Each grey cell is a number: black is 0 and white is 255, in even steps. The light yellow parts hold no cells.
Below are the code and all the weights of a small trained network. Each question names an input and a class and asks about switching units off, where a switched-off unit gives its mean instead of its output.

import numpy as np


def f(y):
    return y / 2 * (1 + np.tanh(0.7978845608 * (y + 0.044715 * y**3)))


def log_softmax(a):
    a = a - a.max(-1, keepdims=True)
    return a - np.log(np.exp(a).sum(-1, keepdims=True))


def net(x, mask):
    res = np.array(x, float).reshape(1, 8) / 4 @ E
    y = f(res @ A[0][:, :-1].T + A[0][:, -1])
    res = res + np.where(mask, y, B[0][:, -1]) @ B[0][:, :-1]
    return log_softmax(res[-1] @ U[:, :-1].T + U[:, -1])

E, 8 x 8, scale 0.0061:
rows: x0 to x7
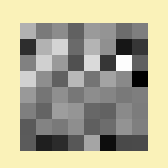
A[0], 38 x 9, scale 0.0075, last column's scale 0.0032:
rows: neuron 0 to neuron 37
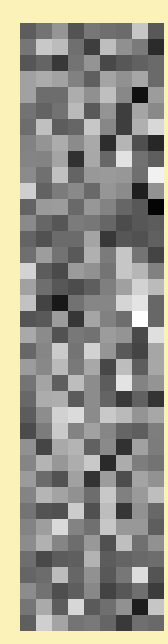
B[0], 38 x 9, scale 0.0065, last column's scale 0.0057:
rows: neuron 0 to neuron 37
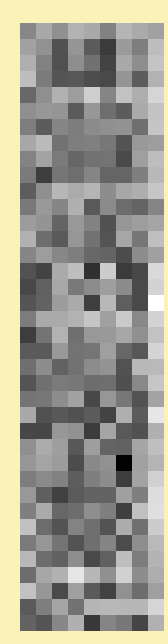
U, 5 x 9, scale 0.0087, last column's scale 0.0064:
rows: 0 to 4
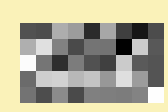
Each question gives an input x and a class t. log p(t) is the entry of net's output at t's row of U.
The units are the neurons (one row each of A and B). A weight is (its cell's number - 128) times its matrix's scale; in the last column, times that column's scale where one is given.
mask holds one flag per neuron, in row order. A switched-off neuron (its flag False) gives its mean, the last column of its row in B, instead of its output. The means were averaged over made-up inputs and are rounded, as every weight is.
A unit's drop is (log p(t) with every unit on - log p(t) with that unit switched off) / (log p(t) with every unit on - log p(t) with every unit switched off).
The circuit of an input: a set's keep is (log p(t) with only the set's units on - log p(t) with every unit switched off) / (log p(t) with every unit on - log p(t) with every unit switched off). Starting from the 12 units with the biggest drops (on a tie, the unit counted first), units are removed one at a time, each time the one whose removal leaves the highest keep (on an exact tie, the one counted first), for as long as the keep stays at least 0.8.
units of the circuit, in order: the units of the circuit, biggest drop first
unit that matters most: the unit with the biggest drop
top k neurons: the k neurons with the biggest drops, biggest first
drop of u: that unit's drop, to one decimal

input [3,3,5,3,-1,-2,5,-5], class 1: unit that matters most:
neuron 27
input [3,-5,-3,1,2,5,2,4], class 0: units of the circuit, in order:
(neuron 17; neuron 15)
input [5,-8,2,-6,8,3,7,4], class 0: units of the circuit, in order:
(neuron 17; neuron 15)
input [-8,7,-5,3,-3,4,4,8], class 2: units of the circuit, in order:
(neuron 2; neuron 13)
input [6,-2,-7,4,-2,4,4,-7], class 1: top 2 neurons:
(neuron 30; neuron 28)
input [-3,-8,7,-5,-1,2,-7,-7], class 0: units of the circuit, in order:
(neuron 15; neuron 17)
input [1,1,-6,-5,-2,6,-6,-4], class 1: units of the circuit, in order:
(neuron 26; neuron 30)
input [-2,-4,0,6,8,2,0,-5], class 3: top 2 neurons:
(neuron 10; neuron 4)
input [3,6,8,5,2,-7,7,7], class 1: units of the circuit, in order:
(neuron 27; neuron 7)
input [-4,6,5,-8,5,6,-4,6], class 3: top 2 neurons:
(neuron 34; neuron 18)
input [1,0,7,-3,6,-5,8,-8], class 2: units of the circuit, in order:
(neuron 24; neuron 31)
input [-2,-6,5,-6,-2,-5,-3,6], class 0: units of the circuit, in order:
(neuron 17; neuron 15)
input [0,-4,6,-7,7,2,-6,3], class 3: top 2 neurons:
(neuron 18; neuron 34)
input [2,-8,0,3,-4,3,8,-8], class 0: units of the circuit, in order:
(neuron 15)
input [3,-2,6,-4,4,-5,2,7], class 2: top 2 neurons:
(neuron 33; neuron 13)
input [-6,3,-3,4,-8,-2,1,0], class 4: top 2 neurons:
(neuron 18; neuron 34)
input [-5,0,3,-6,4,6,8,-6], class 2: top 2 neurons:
(neuron 24; neuron 31)
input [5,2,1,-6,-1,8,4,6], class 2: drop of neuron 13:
0.2
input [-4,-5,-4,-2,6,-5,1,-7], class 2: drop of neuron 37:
0.0
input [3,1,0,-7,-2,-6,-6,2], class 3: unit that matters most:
neuron 18
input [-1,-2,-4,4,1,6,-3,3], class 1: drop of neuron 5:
0.1
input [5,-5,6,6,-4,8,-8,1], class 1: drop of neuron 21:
0.2
